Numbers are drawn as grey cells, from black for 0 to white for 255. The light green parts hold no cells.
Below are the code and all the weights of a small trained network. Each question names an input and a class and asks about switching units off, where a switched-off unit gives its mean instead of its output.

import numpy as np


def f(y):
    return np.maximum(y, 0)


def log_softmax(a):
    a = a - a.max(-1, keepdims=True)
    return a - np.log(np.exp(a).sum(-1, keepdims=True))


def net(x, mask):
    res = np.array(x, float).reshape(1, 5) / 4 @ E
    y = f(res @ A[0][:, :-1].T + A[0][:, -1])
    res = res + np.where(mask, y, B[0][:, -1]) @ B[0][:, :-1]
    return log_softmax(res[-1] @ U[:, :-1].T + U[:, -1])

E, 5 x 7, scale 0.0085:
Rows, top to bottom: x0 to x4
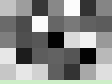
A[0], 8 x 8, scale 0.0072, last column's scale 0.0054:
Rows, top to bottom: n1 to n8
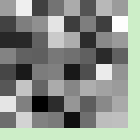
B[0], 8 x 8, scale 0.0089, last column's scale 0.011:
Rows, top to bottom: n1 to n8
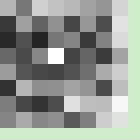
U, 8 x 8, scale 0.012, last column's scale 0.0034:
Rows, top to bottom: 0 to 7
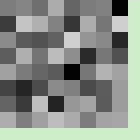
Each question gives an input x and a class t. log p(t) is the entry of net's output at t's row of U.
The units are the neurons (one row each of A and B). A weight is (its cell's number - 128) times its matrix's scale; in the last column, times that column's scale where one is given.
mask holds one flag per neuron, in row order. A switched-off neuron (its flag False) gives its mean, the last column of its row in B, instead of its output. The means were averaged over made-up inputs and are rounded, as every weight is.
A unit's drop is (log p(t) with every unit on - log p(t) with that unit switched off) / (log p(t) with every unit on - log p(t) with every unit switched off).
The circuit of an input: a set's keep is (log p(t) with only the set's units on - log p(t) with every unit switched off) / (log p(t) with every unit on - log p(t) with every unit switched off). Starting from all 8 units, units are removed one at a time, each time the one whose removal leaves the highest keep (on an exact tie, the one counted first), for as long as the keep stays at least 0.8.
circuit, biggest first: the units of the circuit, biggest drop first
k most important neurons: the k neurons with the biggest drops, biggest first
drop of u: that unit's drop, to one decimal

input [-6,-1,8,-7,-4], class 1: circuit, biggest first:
[n7]
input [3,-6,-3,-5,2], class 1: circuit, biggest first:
[n6, n3]
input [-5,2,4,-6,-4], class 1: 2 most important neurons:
[n7, n2]
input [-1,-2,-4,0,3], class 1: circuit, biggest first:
[n7, n3]
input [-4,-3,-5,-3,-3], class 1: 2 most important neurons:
[n2, n7]
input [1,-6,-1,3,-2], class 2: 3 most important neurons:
[n7, n2, n1]
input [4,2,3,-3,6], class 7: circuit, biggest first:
[n2, n1, n3]
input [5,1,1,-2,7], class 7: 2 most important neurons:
[n1, n2]
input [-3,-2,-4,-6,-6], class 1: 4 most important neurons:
[n2, n7, n5, n6]
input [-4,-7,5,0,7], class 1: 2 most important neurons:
[n6, n5]
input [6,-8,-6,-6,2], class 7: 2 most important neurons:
[n1, n3]
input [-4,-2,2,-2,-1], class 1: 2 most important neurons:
[n7, n3]
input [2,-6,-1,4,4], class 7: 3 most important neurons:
[n1, n3, n8]
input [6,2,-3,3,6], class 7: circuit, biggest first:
[n1]
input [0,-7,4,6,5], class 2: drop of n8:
0.0
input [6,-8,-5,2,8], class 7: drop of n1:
0.1
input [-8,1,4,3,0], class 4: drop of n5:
0.2
